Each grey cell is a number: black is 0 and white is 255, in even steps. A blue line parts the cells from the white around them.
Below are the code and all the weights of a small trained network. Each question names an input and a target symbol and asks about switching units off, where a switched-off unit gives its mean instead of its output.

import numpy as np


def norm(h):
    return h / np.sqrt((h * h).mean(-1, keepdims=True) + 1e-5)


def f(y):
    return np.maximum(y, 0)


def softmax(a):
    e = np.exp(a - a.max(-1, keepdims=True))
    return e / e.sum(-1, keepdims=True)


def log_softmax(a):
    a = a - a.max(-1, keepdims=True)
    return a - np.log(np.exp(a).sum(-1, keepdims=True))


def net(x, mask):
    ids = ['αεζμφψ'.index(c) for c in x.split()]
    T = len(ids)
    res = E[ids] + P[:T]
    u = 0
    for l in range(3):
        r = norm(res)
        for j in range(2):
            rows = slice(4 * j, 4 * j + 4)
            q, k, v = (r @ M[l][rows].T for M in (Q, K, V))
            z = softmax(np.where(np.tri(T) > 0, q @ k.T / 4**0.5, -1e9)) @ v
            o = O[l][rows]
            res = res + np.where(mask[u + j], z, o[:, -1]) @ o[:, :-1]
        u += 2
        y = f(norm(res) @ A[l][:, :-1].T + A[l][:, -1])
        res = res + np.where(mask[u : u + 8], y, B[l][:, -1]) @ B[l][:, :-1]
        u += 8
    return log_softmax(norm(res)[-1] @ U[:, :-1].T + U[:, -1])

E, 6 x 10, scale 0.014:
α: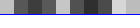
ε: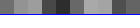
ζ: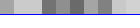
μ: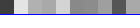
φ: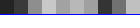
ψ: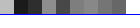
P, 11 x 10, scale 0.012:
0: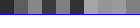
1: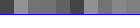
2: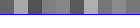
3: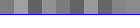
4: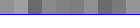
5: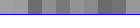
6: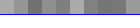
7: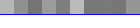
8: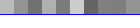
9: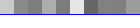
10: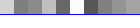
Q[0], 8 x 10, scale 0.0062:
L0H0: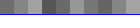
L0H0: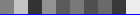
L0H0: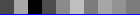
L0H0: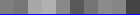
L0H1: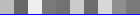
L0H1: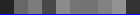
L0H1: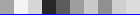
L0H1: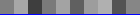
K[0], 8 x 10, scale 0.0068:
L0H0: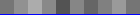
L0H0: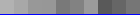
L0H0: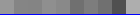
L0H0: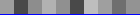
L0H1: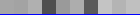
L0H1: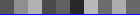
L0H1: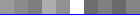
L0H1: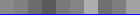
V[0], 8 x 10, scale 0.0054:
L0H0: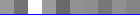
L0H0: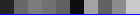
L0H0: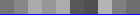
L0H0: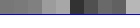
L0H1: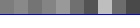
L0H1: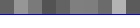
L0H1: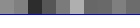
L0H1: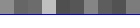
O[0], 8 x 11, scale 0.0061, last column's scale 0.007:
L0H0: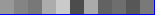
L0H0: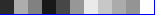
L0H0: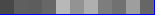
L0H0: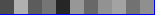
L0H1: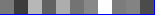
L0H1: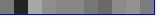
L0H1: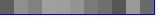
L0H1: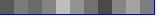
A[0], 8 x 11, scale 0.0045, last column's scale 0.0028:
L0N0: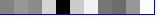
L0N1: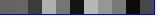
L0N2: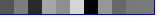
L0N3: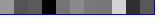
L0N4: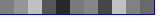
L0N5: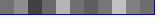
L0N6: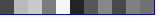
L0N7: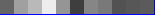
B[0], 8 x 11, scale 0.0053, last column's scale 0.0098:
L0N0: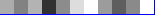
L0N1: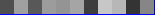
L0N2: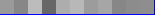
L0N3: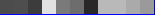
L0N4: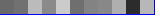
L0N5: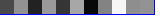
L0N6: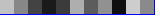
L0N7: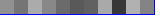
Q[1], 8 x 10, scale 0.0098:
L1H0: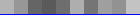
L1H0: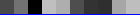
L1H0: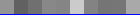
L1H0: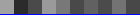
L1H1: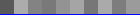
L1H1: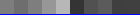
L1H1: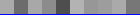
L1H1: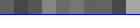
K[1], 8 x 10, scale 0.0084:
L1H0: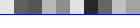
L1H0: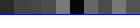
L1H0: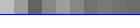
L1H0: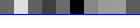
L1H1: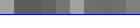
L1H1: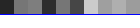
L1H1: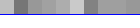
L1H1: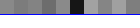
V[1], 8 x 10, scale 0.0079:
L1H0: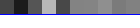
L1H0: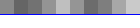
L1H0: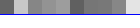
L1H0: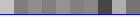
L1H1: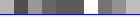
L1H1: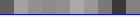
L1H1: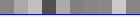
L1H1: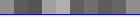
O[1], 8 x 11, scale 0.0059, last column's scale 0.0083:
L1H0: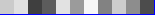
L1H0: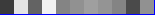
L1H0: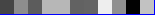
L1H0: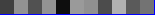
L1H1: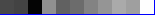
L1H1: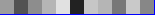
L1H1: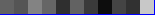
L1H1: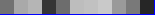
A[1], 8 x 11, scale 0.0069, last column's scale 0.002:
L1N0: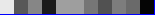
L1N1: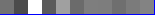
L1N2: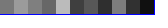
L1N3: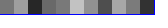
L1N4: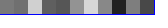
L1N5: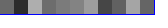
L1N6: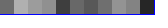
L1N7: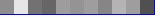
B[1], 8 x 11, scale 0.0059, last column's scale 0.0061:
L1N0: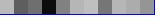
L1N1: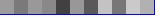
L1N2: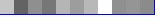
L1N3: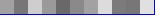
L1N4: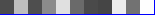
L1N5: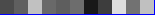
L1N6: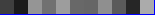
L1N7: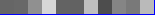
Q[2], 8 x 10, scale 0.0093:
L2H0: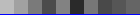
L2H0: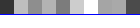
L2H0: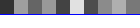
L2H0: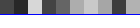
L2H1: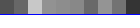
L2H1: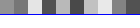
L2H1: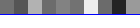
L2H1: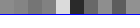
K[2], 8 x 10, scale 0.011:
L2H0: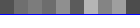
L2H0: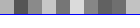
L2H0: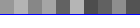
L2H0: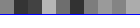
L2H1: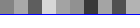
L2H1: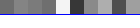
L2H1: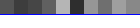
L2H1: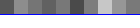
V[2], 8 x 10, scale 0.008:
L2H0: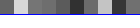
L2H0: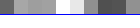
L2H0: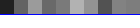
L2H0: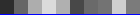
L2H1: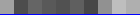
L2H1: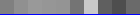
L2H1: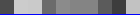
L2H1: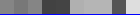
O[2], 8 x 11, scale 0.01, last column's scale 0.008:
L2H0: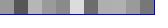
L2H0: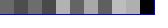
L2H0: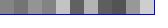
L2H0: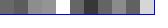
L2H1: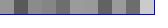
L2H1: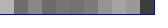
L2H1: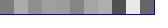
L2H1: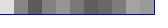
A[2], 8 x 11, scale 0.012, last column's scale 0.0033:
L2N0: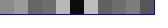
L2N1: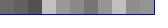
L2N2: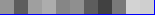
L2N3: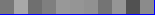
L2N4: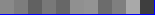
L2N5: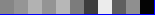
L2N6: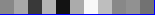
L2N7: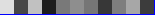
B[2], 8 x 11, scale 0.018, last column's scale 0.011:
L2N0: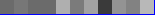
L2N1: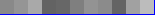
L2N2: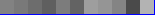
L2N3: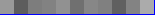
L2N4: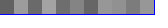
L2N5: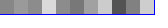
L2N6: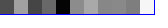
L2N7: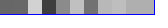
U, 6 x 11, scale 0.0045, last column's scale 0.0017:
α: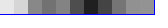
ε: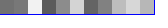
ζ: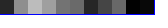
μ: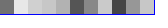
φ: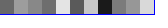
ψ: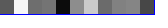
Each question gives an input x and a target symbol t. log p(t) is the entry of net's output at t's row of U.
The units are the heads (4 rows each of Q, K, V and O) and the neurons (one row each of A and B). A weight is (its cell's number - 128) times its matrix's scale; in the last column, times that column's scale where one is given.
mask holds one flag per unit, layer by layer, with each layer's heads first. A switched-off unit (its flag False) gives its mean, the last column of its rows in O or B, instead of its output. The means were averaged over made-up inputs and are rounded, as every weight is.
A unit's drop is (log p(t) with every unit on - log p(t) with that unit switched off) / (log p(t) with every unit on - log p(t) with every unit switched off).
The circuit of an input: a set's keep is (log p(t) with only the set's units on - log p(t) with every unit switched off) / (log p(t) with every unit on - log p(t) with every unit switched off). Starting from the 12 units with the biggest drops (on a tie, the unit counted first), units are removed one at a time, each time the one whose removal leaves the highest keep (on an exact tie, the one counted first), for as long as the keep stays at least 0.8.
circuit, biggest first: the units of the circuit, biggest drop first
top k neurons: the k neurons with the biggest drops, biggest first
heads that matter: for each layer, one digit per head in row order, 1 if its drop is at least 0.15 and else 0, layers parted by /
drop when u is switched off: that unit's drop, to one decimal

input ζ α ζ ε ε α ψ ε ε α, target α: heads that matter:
00 / 11 / 00
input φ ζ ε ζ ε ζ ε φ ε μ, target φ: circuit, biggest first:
(L2H0)
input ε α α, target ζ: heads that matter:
00 / 01 / 01
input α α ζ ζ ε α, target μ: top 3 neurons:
(L0N0, L0N3, L2N6)
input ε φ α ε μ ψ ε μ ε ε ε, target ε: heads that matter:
10 / 10 / 00
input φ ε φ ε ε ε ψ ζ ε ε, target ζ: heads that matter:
10 / 11 / 00
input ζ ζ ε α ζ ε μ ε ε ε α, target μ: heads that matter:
10 / 01 / 00
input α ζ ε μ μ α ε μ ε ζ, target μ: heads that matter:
00 / 10 / 01
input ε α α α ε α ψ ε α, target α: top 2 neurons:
(L0N0, L0N2)
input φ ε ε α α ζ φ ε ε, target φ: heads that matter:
00 / 00 / 00
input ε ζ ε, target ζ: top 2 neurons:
(L2N6, L2N5)
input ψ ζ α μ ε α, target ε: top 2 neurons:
(L0N0, L0N3)
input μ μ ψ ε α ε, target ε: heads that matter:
00 / 10 / 00
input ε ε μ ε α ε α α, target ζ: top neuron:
(L1N4)
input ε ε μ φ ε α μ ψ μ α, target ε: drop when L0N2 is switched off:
0.1
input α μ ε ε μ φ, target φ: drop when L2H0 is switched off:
0.2
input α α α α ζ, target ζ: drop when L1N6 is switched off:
0.1
